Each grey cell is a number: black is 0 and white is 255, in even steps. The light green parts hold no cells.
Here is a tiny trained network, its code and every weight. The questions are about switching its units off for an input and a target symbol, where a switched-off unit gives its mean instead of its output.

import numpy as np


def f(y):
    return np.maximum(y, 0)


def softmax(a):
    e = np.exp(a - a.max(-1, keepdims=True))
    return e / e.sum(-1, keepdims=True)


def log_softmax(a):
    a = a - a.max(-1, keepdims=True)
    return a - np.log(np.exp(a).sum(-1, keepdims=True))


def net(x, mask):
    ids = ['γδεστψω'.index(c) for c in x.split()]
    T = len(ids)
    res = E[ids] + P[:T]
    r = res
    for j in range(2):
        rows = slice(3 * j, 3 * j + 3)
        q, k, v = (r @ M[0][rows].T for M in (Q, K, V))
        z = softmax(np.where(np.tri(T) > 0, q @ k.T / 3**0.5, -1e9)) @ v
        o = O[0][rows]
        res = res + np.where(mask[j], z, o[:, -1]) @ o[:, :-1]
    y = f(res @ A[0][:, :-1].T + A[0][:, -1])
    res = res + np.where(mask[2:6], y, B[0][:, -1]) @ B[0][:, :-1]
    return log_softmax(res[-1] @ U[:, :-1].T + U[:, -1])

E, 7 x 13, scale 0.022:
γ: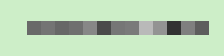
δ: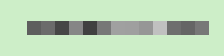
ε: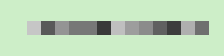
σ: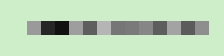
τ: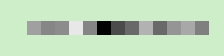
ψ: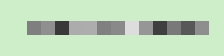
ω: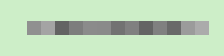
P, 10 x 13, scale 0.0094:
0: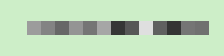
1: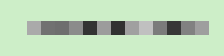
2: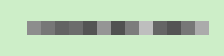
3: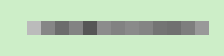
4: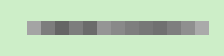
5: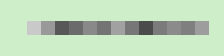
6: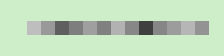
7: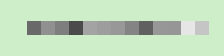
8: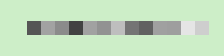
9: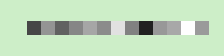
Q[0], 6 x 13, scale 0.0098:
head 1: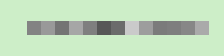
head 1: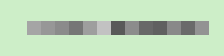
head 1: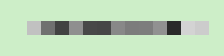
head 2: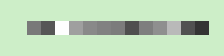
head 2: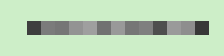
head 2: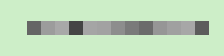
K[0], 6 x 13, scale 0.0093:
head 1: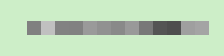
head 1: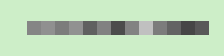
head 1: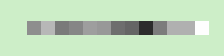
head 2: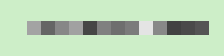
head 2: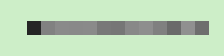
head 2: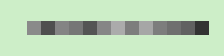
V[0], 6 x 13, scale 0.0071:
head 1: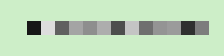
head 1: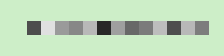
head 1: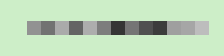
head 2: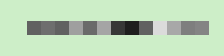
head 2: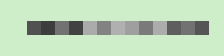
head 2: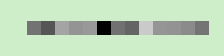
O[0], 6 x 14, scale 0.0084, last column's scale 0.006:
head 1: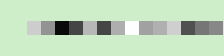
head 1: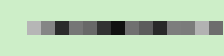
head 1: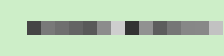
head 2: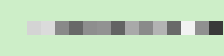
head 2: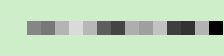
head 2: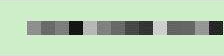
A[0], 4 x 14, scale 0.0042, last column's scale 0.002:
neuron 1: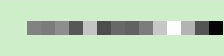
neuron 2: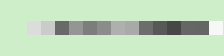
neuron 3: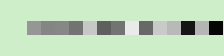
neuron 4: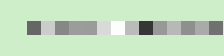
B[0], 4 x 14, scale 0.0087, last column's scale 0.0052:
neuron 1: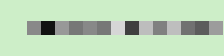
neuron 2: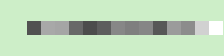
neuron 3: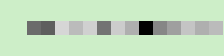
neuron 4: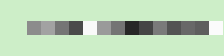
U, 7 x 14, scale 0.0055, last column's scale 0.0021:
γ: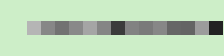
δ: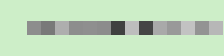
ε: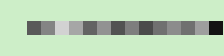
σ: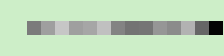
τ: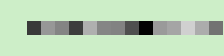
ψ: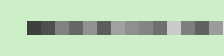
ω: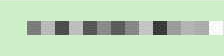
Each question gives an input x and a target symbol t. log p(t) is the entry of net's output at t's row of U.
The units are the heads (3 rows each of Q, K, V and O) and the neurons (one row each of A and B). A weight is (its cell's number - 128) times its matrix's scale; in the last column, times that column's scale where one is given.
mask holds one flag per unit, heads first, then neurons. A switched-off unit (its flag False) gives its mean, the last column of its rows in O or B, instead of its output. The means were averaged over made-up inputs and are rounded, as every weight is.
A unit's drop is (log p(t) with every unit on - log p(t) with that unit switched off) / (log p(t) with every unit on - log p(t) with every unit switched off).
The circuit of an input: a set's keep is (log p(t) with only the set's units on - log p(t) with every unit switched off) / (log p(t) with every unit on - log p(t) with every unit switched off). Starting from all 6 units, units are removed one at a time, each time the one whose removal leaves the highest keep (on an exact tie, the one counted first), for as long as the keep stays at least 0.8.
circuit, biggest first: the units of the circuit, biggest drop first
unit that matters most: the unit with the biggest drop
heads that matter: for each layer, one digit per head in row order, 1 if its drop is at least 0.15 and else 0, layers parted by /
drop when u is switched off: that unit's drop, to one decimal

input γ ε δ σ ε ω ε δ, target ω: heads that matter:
11
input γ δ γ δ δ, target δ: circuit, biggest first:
[head 1; head 2]
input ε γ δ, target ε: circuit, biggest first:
[head 1]
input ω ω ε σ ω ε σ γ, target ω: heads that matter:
01
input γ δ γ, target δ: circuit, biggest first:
[head 1; head 2; neuron 3]
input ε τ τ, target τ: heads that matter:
01
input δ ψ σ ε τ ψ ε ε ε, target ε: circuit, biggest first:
[head 1; head 2]
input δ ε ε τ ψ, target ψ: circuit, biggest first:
[head 2; head 1]
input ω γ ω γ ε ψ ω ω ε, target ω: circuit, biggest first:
[head 1; head 2; neuron 4]
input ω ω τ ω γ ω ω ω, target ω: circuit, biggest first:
[head 2; head 1]
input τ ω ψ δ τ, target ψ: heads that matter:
01
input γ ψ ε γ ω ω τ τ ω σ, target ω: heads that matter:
11
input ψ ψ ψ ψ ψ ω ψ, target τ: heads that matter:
10
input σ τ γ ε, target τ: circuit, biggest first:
[head 2]
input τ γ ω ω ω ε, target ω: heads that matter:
01
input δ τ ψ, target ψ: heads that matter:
11
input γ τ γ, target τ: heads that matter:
01
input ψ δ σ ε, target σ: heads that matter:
10
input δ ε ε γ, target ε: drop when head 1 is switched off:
0.8
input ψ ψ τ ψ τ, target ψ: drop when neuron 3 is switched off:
0.0
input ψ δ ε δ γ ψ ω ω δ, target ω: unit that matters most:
head 1
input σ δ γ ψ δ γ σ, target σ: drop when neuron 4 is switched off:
0.2
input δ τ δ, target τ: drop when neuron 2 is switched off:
0.0
